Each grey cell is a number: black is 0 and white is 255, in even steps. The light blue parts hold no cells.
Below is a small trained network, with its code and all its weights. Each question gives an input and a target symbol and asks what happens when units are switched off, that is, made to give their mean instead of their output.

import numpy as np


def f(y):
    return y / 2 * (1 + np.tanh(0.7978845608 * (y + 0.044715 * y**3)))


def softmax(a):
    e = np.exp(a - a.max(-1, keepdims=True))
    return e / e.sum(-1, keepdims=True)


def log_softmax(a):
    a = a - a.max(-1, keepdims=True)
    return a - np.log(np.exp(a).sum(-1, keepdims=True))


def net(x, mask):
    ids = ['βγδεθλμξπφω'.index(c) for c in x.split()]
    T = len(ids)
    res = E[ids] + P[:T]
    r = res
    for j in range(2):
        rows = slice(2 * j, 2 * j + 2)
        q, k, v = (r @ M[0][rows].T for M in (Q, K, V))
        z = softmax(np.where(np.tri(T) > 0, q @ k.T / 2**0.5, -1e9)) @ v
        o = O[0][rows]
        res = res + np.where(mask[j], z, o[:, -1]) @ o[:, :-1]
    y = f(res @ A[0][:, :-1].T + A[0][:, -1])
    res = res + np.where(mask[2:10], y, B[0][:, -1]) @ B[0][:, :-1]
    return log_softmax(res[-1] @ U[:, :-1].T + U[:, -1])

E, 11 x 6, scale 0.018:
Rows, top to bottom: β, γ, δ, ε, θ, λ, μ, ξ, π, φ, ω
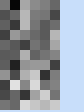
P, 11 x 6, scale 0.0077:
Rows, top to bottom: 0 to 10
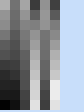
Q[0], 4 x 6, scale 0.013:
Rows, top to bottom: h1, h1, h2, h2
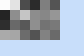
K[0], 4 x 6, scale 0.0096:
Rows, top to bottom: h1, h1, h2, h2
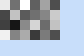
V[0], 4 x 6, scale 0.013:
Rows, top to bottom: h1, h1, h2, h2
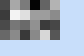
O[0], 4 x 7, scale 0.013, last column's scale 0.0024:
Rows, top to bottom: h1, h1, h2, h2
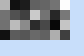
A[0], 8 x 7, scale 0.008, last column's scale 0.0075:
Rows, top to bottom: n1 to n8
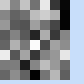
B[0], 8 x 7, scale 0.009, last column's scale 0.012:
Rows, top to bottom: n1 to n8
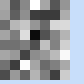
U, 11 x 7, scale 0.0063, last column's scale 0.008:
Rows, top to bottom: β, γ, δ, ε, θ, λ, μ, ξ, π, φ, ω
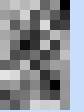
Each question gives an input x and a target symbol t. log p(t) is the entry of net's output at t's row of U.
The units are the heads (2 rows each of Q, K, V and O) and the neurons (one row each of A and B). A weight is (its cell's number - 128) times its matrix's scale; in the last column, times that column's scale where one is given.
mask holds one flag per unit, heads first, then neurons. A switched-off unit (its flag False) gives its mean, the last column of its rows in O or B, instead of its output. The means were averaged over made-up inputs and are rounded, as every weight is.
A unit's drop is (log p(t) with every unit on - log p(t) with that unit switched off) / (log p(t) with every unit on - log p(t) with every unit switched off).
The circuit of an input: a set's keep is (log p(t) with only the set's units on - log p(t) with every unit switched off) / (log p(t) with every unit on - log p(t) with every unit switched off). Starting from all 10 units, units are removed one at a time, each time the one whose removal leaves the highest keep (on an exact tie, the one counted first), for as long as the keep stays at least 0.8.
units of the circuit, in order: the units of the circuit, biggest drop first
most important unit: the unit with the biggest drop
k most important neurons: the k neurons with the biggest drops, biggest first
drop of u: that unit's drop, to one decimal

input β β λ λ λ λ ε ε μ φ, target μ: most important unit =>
n4
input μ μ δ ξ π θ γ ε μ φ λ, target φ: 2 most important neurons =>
(n8, n3)
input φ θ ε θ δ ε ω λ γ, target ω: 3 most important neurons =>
(n3, n4, n7)
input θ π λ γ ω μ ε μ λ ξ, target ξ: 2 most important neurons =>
(n3, n5)
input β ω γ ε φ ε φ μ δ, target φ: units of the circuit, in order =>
(h2, n8)
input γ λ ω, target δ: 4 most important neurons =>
(n2, n3, n5, n6)
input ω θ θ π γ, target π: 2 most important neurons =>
(n7, n6)
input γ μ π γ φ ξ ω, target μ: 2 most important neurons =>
(n6, n2)
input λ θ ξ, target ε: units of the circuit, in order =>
(h1, n6)
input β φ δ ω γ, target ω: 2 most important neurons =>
(n4, n2)
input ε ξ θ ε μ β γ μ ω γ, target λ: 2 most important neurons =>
(n2, n5)
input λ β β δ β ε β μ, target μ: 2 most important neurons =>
(n3, n4)
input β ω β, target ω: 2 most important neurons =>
(n1, n4)
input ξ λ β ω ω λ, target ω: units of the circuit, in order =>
(h2)
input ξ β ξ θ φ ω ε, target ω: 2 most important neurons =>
(n7, n4)
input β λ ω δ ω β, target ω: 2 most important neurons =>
(n4, n1)
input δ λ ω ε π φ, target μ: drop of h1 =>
0.1
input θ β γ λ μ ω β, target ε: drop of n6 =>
0.2
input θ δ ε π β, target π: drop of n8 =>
-0.1
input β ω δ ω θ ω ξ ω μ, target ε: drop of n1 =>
0.2
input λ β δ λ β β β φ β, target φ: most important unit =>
h2
